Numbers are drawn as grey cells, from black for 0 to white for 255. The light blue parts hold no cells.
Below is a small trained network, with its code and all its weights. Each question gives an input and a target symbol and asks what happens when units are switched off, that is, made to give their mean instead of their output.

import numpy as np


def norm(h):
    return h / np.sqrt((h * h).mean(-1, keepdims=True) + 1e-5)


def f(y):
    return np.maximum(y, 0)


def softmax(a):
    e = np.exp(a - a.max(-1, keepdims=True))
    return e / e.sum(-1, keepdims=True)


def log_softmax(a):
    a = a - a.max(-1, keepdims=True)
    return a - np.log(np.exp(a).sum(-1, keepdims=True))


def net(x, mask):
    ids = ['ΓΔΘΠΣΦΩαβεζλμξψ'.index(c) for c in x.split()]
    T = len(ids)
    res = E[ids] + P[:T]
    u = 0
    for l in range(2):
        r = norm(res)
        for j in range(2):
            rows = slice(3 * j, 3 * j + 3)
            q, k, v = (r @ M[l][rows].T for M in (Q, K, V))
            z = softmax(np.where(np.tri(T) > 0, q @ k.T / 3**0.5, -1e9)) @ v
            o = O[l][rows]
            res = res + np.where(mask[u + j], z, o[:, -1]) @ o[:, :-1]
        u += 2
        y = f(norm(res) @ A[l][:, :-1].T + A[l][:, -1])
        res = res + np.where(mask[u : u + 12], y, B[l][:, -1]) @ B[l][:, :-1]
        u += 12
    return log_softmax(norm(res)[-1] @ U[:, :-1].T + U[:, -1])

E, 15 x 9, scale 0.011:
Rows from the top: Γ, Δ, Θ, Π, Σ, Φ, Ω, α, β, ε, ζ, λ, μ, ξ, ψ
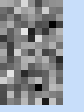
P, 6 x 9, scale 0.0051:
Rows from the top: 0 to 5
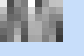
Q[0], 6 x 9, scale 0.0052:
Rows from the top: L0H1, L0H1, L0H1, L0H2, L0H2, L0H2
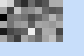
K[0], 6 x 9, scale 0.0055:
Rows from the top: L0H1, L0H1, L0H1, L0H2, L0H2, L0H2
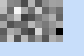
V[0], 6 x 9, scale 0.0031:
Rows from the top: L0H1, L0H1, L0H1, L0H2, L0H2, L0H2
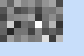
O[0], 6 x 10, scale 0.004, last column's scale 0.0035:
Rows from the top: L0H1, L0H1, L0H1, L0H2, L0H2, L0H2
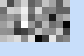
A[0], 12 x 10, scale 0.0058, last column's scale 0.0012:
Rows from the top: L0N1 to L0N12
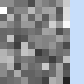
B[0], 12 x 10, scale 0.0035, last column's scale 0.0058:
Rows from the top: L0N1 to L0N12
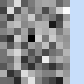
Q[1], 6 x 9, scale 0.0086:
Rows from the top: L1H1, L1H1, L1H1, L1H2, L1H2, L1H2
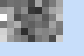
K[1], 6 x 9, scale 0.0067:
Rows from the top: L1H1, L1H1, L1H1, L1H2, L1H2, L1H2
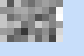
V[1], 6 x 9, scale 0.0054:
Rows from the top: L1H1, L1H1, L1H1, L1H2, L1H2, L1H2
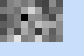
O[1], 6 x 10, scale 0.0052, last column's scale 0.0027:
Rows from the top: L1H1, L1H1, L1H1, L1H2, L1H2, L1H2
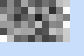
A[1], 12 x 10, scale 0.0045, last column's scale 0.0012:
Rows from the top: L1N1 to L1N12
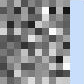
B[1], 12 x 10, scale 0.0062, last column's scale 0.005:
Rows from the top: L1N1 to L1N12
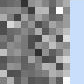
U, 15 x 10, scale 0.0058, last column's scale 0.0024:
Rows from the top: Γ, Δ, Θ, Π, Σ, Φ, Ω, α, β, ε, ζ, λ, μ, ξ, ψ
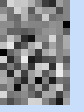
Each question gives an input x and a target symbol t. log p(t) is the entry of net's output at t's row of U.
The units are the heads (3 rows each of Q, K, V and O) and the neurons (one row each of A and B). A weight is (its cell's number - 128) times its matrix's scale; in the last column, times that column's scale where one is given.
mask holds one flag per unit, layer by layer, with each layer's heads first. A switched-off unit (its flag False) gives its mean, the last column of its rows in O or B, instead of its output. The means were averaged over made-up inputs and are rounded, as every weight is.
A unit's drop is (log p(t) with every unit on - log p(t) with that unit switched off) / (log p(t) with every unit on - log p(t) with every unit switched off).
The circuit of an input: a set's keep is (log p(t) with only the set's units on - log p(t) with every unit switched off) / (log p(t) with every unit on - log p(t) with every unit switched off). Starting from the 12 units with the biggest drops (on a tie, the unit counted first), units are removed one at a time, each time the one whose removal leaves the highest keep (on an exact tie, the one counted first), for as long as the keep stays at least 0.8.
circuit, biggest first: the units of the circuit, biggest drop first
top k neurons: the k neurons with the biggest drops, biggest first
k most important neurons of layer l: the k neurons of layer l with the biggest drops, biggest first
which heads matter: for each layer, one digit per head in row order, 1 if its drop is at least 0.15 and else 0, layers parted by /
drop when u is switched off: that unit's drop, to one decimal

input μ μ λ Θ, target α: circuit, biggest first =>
(L1H2, L1N6)
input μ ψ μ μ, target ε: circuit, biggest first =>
(L0H2, L1N2, L0H1)
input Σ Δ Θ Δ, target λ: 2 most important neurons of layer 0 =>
(L0N2, L0N9)
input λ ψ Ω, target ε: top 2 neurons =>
(L1N2, L0N2)
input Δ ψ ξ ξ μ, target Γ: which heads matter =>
01 / 00
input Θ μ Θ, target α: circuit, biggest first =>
(L1H2)
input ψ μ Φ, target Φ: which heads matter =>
00 / 10
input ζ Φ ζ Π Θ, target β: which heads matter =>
01 / 11
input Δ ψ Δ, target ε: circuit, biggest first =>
(L1N2, L0H2)
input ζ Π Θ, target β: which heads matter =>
11 / 10
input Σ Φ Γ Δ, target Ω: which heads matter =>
11 / 11
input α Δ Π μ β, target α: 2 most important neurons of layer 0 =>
(L0N12, L0N2)
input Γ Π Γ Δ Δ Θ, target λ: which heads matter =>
00 / 11
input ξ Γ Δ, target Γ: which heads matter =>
01 / 01
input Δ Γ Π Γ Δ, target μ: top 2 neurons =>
(L1N5, L0N9)
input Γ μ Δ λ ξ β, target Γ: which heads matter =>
01 / 01
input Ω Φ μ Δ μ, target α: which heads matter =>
00 / 01
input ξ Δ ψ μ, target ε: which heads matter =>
01 / 00
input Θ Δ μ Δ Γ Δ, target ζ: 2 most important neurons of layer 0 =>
(L0N11, L0N7)
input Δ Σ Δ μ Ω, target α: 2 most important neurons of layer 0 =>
(L0N12, L0N2)
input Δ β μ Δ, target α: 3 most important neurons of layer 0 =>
(L0N12, L0N2, L0N4)
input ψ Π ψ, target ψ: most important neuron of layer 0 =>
(L0N3)
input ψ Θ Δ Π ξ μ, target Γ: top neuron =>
(L0N4)
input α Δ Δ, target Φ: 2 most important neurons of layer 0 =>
(L0N12, L0N2)
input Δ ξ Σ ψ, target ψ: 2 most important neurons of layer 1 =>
(L1N6, L1N12)
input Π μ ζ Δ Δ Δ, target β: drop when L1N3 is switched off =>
0.1
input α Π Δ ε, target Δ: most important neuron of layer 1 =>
(L1N4)
